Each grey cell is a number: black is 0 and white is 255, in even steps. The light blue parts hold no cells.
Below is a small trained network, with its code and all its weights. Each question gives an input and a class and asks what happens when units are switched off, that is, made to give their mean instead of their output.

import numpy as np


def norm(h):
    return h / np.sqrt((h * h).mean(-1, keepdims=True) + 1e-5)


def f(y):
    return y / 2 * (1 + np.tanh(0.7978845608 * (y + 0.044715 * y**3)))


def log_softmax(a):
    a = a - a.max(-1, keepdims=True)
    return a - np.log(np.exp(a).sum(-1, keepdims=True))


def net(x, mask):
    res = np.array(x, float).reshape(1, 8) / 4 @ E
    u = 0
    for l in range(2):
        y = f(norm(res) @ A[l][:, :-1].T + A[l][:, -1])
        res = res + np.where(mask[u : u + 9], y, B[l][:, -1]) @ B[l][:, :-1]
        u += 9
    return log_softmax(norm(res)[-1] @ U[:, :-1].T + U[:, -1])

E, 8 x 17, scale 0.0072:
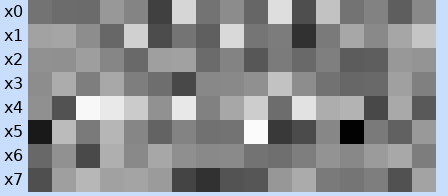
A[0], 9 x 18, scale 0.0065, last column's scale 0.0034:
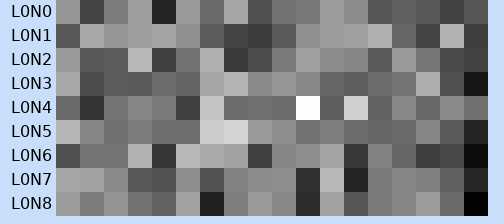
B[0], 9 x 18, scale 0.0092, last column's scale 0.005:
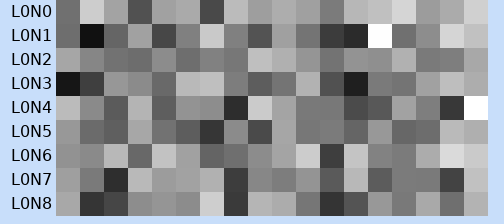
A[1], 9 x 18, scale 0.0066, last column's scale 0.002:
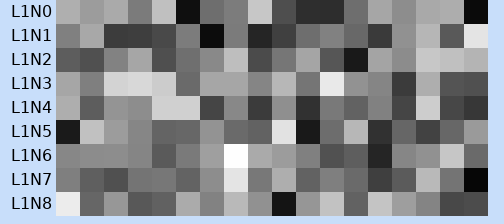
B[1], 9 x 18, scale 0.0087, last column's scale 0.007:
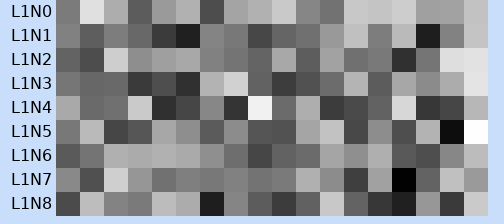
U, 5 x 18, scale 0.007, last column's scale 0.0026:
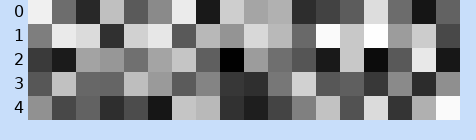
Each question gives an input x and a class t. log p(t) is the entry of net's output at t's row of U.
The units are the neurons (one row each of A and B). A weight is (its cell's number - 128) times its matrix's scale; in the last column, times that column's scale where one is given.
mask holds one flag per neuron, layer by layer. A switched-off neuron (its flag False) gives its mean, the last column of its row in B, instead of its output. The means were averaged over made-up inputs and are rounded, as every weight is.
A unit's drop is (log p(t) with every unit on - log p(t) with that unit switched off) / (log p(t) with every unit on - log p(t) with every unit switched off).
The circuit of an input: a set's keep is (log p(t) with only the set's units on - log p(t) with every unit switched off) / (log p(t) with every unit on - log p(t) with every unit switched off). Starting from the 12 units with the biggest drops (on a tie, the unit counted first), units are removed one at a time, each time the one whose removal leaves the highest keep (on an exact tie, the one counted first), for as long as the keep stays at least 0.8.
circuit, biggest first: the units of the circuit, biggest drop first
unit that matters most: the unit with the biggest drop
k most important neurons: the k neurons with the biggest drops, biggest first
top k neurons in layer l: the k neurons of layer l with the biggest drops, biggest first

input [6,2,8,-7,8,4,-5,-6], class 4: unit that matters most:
L1N3
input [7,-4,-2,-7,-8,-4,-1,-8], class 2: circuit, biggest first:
[L0N3; L1N2]
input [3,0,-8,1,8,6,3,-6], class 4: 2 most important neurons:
[L1N3; L0N1]
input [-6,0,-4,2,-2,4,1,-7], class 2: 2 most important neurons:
[L0N3; L1N7]
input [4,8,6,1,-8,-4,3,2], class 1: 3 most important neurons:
[L1N0; L1N3; L0N7]
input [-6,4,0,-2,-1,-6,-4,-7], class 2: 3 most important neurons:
[L0N3; L1N2; L0N4]
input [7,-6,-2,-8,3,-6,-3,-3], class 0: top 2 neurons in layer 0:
[L0N4; L0N2]
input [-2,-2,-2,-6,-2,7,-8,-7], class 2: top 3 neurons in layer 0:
[L0N3; L0N5; L0N4]
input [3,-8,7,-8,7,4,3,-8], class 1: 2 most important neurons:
[L0N0; L0N6]
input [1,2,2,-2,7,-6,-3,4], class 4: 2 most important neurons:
[L1N3; L1N5]
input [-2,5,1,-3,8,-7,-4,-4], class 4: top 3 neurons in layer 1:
[L1N3; L1N5; L1N4]
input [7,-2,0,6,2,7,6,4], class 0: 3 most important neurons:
[L0N4; L1N8; L0N2]
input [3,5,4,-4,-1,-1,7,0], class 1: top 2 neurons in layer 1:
[L1N0; L1N4]
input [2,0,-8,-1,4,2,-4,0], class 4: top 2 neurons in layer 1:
[L1N3; L1N8]
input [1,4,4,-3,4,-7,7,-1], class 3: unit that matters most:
L1N8
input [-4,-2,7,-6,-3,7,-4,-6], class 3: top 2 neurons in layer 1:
[L1N5; L1N2]
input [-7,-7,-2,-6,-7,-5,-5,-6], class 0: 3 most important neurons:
[L0N7; L0N8; L1N3]
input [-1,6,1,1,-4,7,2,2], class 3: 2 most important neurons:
[L1N5; L0N6]
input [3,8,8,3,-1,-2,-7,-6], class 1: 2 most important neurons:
[L1N0; L0N1]
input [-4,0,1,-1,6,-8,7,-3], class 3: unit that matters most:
L1N8
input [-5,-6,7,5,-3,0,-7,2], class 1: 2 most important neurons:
[L0N0; L0N6]
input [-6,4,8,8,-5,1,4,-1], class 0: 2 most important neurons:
[L0N8; L0N7]
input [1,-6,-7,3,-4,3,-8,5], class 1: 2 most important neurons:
[L0N0; L0N6]
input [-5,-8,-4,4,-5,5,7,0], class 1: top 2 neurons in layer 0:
[L0N0; L0N6]
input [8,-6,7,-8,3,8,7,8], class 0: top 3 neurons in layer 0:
[L0N4; L0N2; L0N1]
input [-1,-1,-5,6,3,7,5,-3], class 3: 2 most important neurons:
[L1N5; L0N1]
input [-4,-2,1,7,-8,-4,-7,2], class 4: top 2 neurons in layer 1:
[L1N1; L1N5]
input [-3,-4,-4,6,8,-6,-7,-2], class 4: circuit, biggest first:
[L1N3]
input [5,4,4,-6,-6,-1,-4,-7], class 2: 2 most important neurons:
[L0N3; L1N2]
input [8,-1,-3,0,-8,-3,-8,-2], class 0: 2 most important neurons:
[L0N4; L1N3]
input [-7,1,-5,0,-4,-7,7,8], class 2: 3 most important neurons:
[L0N1; L1N2; L0N4]
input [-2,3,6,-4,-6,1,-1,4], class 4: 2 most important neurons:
[L1N1; L0N3]
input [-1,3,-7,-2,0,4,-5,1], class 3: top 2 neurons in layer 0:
[L0N6; L0N0]
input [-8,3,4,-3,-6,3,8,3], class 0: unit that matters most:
L0N8
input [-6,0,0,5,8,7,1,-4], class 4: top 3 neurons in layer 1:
[L1N3; L1N4; L1N8]
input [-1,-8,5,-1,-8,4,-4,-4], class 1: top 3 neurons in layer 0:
[L0N0; L0N6; L0N2]
